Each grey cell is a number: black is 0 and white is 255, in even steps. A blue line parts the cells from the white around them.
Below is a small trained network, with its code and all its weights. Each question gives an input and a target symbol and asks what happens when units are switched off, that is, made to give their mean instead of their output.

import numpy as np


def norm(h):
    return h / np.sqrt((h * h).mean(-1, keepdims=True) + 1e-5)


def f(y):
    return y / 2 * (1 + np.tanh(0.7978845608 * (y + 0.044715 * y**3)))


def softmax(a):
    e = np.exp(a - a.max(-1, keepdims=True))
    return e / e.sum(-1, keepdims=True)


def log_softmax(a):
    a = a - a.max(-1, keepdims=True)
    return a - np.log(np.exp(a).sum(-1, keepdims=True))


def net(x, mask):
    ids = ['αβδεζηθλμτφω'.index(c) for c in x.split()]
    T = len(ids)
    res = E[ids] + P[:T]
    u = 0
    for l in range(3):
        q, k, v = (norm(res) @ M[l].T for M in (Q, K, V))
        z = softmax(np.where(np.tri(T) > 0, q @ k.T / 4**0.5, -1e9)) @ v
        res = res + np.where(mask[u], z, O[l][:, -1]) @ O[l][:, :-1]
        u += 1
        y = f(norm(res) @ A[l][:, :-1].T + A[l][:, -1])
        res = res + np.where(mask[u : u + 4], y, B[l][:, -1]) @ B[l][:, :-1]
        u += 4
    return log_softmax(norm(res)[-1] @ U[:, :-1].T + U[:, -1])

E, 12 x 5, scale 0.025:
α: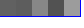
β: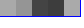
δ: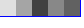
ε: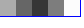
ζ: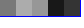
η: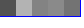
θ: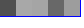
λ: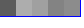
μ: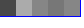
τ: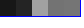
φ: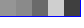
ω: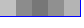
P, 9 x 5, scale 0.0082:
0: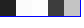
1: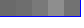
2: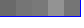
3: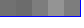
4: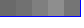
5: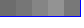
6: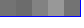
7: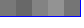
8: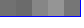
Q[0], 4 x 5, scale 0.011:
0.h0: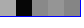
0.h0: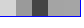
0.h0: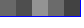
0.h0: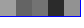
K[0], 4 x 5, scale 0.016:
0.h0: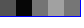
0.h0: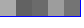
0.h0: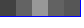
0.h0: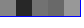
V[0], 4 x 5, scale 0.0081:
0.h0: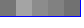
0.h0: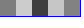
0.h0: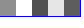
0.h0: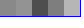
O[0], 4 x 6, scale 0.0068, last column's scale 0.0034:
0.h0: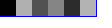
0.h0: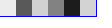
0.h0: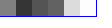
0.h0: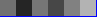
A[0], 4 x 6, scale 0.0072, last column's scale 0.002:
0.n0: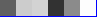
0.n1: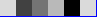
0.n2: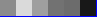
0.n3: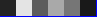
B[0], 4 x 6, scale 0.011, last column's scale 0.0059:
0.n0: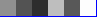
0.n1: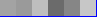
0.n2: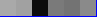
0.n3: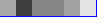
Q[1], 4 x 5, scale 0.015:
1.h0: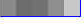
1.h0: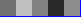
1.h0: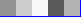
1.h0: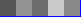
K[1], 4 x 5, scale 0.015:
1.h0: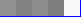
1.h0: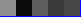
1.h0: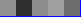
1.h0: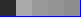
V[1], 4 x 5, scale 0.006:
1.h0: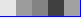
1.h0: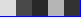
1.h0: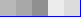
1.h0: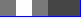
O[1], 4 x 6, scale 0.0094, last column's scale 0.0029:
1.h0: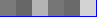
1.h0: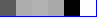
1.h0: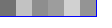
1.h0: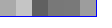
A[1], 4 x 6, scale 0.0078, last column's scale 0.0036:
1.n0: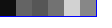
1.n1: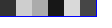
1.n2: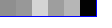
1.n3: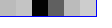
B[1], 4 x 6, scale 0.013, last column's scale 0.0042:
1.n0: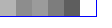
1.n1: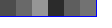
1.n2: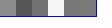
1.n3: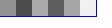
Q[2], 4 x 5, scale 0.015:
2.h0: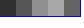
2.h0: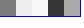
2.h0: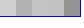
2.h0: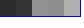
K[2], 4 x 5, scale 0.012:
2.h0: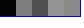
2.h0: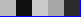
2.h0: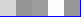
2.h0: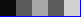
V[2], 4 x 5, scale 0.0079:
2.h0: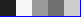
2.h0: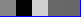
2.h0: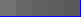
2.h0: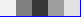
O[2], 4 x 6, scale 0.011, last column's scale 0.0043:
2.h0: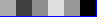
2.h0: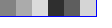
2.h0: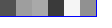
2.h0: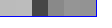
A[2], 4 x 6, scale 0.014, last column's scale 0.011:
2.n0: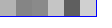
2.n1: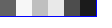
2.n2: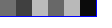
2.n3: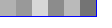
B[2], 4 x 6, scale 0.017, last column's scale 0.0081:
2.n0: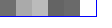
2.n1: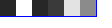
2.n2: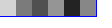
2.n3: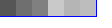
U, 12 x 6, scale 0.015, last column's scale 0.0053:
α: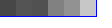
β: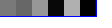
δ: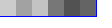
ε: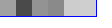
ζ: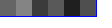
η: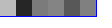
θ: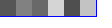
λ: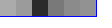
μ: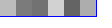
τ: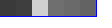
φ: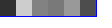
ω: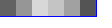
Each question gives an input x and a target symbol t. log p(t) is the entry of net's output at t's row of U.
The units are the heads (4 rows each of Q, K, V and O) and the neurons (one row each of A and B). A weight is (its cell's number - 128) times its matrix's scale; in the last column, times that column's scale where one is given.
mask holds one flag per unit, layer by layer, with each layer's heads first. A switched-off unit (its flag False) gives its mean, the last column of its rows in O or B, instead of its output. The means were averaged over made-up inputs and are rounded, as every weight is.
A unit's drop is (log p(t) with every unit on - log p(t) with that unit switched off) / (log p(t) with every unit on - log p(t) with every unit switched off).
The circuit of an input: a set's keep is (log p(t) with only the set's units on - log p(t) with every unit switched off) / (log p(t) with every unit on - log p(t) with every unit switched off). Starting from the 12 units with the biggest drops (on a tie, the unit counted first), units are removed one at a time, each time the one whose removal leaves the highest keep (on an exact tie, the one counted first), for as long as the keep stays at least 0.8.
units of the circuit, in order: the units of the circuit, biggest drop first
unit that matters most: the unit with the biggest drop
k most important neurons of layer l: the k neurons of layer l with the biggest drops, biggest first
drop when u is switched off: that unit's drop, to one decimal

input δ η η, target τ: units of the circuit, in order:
[0.h0 2.h0 1.h0]
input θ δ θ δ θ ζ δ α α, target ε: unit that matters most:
0.h0
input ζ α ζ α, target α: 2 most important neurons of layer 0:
[0.n0 0.n2]
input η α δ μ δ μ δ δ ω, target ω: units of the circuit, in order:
[2.n3 2.n0]
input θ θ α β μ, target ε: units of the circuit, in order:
[1.h0 2.h0]
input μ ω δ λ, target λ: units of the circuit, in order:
[1.h0 2.h0]
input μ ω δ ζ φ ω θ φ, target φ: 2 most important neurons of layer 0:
[0.n0 0.n1]
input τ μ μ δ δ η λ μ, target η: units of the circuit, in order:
[0.h0 2.n2 1.h0 2.h0]
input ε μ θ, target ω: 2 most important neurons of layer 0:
[0.n0 0.n3]
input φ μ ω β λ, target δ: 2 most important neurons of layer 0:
[0.n0 0.n1]
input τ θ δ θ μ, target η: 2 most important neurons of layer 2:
[2.n2 2.n0]
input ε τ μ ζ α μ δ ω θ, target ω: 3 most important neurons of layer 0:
[0.n3 0.n0 0.n1]
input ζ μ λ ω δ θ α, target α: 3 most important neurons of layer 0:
[0.n0 0.n3 0.n2]
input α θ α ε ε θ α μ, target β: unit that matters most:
1.h0
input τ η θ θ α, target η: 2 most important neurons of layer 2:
[2.n2 2.n0]
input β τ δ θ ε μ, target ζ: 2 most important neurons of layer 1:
[1.n3 1.n0]
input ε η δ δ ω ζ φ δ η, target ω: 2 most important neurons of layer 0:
[0.n3 0.n0]
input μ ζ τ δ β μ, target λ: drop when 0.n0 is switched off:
0.5
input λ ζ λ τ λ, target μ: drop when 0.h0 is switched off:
0.0
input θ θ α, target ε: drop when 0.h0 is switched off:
1.0
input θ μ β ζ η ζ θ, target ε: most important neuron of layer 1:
[1.n3]
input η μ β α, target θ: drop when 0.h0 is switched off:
0.9
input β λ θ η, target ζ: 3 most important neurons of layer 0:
[0.n0 0.n3 0.n1]
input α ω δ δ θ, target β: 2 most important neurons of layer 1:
[1.n0 1.n3]
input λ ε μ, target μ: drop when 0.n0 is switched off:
0.7
